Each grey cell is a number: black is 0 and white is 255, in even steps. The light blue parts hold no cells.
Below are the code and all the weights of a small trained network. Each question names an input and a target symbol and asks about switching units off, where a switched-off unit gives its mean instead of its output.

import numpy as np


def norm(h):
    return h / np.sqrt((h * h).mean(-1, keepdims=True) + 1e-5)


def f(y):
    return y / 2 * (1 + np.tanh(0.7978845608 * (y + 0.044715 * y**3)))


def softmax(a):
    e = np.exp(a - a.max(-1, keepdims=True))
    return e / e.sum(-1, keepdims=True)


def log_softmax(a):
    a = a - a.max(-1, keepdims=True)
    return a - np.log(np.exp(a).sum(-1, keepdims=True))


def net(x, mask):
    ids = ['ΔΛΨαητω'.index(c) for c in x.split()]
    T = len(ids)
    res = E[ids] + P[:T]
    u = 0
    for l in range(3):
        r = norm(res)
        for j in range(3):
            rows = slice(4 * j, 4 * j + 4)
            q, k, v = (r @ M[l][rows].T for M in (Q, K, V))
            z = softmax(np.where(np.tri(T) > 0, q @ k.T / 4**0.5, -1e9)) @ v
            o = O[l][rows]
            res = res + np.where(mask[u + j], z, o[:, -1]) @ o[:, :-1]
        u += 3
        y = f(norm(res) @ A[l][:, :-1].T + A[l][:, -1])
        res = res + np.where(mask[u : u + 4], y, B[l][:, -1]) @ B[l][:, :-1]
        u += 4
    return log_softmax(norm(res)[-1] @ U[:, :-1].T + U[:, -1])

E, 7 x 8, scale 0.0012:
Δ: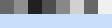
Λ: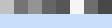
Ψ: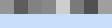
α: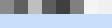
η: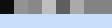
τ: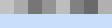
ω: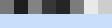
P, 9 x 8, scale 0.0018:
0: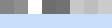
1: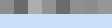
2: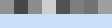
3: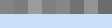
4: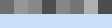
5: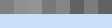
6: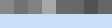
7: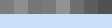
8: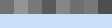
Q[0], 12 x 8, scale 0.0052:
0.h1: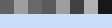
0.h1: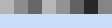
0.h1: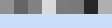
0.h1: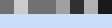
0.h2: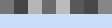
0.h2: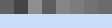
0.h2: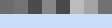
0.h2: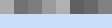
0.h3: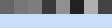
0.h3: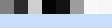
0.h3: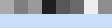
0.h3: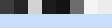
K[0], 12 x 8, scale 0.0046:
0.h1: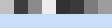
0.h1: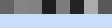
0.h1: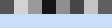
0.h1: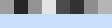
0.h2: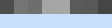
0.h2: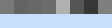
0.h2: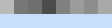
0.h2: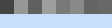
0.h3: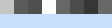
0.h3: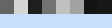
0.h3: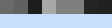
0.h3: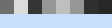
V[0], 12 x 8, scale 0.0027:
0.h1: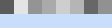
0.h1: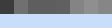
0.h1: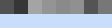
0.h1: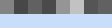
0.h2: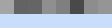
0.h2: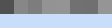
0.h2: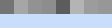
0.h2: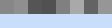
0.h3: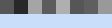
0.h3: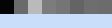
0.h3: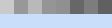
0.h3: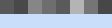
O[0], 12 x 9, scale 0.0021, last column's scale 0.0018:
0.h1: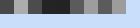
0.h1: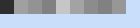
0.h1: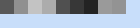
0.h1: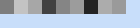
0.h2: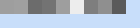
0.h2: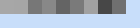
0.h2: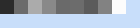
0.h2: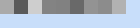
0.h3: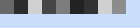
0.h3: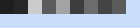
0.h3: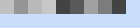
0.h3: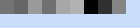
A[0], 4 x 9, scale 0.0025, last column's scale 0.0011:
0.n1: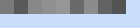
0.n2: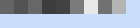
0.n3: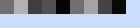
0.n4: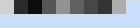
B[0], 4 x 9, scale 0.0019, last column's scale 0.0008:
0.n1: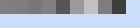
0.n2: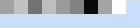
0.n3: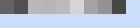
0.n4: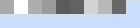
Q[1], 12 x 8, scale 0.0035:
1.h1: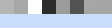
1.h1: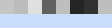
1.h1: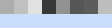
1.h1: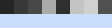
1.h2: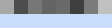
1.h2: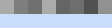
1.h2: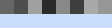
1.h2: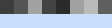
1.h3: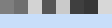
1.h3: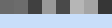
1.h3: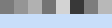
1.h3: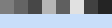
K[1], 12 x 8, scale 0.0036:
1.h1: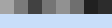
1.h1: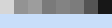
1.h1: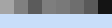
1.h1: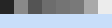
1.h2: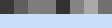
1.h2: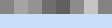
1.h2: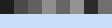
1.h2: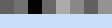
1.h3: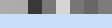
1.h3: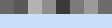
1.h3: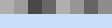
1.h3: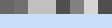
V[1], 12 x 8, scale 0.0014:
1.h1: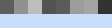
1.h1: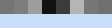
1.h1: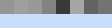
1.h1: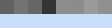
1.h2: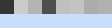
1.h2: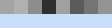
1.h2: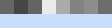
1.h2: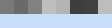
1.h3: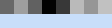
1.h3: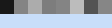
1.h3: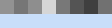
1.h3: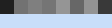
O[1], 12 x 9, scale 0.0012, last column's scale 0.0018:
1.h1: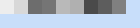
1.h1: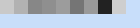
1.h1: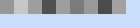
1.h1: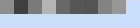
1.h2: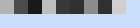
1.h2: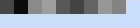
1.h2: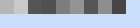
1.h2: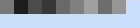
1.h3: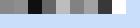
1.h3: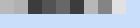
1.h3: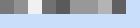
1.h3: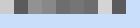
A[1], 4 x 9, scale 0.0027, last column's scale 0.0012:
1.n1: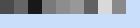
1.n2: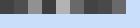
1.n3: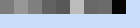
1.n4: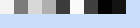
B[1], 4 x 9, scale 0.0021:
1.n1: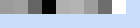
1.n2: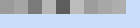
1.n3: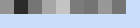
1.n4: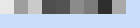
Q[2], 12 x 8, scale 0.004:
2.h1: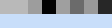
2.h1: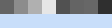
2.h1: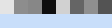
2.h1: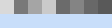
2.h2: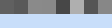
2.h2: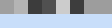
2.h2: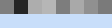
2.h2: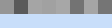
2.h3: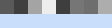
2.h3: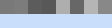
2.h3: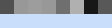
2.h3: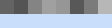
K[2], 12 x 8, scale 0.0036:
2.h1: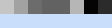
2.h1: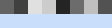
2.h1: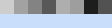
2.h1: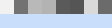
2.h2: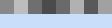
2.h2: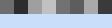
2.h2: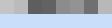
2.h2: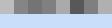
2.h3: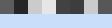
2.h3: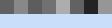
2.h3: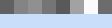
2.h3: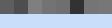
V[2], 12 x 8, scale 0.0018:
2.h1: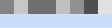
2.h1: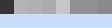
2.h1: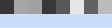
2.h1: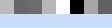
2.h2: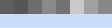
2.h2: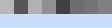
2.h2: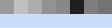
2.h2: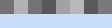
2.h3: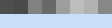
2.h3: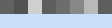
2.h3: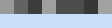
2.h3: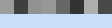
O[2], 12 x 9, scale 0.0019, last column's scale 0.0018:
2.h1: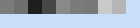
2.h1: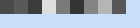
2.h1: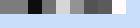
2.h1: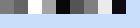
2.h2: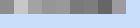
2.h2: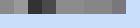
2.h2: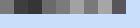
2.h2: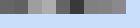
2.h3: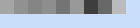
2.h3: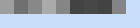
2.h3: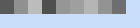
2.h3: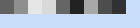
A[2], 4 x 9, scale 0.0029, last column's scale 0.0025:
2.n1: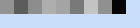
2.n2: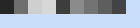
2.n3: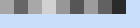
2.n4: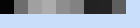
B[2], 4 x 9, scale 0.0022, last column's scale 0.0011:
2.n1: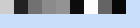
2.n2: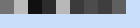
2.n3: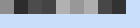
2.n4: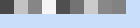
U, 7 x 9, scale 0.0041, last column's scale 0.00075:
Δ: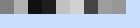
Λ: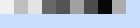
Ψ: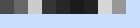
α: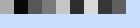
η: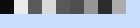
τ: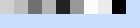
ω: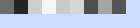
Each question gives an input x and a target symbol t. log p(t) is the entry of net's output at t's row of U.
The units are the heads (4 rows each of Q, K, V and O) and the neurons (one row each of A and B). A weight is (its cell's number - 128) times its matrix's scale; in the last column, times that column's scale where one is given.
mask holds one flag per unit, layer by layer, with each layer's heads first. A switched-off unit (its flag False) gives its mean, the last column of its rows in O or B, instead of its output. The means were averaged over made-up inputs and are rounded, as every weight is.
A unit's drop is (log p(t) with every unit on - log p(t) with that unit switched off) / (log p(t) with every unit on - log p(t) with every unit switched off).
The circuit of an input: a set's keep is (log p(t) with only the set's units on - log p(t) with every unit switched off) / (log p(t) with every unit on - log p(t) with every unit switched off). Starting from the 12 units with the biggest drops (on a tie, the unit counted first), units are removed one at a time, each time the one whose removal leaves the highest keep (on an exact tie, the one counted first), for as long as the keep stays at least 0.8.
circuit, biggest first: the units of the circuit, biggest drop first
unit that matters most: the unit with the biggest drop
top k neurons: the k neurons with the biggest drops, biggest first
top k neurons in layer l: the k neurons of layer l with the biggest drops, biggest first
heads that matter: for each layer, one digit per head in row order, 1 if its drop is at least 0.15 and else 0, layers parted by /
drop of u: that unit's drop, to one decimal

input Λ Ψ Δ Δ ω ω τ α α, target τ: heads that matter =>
001 / 000 / 000
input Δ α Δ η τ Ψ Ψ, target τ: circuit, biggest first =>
(0.h1 0.n4 2.h1)
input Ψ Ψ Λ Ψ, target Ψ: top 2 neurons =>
(1.n1 1.n4)
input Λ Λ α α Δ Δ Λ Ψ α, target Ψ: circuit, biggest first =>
(0.h3 1.n1)
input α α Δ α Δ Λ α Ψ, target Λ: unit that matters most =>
0.h2
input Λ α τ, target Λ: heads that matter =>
001 / 001 / 101
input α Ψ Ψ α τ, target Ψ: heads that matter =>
101 / 000 / 000
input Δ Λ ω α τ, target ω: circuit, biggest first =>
(0.h1 1.n1)
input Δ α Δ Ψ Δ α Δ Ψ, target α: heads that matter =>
101 / 010 / 000
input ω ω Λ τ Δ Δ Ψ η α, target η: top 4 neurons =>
(2.n4 1.n1 1.n2 2.n2)
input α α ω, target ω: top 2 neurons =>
(0.n2 1.n4)
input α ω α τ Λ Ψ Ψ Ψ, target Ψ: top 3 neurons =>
(0.n4 1.n1 1.n2)
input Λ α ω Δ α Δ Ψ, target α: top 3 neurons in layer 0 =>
(0.n2 0.n4 0.n1)
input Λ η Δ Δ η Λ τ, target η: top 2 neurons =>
(1.n1 2.n4)
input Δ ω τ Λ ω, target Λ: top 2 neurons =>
(0.n2 1.n4)
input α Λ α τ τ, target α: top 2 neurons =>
(1.n1 2.n3)
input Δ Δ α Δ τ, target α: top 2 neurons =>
(1.n1 2.n1)
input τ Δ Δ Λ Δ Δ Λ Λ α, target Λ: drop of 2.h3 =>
0.0
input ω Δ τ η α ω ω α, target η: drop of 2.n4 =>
0.3
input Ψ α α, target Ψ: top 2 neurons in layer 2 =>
(2.n2 2.n4)
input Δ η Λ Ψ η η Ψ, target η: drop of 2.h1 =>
0.1
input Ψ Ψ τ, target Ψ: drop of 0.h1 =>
0.1
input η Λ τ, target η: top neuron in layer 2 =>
(2.n4)
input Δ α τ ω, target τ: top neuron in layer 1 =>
(1.n4)
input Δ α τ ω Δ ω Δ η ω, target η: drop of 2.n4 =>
0.3
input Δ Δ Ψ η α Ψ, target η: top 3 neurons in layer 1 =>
(1.n1 1.n4 1.n3)
